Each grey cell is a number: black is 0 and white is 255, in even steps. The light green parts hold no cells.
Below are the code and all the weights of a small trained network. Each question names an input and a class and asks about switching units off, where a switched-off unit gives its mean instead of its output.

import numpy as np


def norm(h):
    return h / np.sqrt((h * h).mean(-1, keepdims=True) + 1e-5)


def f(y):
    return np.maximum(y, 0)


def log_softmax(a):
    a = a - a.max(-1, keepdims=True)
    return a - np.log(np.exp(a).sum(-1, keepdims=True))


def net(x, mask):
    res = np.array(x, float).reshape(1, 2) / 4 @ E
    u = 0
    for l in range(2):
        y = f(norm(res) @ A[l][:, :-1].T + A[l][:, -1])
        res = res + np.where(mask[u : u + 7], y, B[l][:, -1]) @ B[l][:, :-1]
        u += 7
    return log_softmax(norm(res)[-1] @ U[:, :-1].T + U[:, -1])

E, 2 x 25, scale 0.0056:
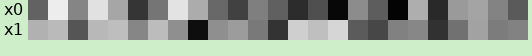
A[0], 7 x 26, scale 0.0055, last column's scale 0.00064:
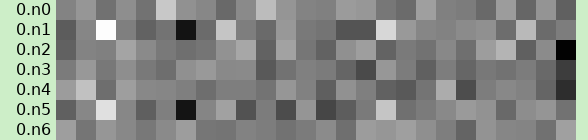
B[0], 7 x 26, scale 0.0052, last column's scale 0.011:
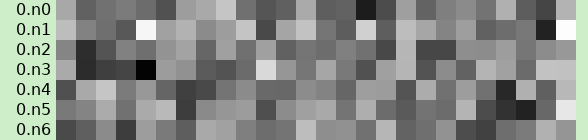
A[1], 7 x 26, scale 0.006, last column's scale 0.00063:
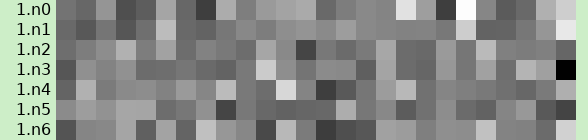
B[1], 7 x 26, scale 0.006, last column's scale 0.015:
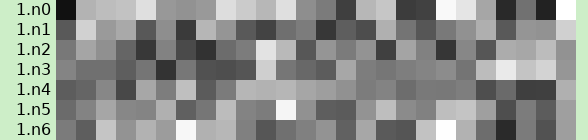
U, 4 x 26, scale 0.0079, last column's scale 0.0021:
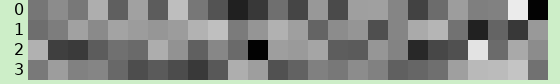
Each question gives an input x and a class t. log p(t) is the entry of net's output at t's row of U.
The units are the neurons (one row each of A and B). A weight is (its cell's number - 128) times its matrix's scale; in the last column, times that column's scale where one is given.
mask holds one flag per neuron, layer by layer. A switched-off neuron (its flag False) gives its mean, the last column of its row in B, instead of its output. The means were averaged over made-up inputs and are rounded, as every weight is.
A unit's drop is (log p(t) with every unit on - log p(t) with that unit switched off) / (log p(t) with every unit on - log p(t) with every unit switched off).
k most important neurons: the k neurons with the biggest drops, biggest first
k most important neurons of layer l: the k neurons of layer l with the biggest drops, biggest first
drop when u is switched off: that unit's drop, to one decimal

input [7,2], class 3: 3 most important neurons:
(0.n1, 0.n3, 1.n0)
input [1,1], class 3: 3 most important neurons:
(0.n1, 0.n5, 1.n3)
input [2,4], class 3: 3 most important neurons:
(0.n1, 0.n5, 1.n0)
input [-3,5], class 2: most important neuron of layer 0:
(0.n0)
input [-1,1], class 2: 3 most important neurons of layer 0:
(0.n5, 0.n0, 0.n1)
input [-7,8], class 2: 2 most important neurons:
(1.n0, 0.n5)
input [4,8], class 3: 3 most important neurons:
(0.n1, 0.n5, 1.n0)
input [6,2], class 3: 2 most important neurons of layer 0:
(0.n1, 0.n3)
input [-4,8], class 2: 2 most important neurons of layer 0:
(0.n5, 0.n0)
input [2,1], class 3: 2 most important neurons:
(0.n1, 0.n5)
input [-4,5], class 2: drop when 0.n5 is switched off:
0.2
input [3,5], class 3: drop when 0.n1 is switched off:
0.8
